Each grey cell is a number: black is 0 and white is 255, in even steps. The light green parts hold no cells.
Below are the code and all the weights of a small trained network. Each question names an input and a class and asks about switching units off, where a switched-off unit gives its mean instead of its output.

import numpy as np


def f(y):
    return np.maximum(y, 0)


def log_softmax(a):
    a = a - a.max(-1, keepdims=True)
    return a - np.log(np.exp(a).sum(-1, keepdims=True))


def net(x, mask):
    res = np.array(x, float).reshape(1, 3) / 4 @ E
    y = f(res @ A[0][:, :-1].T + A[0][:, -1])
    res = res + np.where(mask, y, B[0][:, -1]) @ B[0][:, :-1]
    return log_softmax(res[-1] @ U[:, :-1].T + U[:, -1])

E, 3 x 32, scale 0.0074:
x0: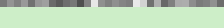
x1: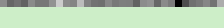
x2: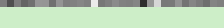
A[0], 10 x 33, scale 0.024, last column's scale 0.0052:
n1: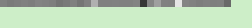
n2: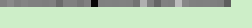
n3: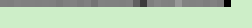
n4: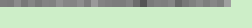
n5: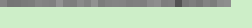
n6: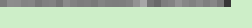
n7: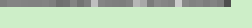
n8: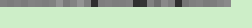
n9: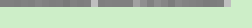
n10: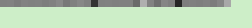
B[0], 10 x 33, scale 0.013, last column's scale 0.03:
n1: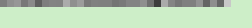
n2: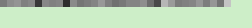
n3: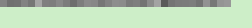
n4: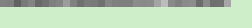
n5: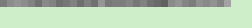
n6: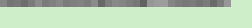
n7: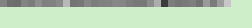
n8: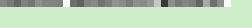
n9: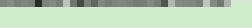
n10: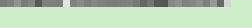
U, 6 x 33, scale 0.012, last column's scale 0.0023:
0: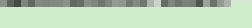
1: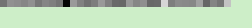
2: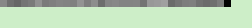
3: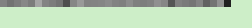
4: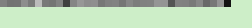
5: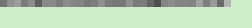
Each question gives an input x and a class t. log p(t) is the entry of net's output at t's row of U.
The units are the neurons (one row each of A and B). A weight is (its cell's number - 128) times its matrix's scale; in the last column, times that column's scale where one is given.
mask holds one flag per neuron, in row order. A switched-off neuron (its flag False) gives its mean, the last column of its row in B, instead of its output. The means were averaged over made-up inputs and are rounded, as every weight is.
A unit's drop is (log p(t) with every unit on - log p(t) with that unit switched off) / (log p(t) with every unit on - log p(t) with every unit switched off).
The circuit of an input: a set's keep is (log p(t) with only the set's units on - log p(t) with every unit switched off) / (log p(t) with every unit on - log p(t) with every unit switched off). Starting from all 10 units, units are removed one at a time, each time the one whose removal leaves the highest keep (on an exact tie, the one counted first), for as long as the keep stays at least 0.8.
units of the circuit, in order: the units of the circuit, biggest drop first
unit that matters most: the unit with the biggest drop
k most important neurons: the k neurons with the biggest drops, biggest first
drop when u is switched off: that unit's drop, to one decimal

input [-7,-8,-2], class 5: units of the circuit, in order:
n2
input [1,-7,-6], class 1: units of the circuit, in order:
n8, n2
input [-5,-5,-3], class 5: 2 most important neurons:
n2, n7
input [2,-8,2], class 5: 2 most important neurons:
n1, n8
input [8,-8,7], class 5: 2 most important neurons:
n1, n8
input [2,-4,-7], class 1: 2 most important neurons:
n8, n2
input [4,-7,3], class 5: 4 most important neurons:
n1, n8, n3, n4
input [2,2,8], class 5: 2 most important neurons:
n8, n1
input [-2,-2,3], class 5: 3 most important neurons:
n8, n7, n1
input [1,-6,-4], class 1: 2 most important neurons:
n8, n10
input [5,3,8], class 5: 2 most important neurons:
n8, n1
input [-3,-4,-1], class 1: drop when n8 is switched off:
0.3
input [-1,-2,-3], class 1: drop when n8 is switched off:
0.4
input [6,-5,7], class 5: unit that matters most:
n1
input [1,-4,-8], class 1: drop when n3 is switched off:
0.0
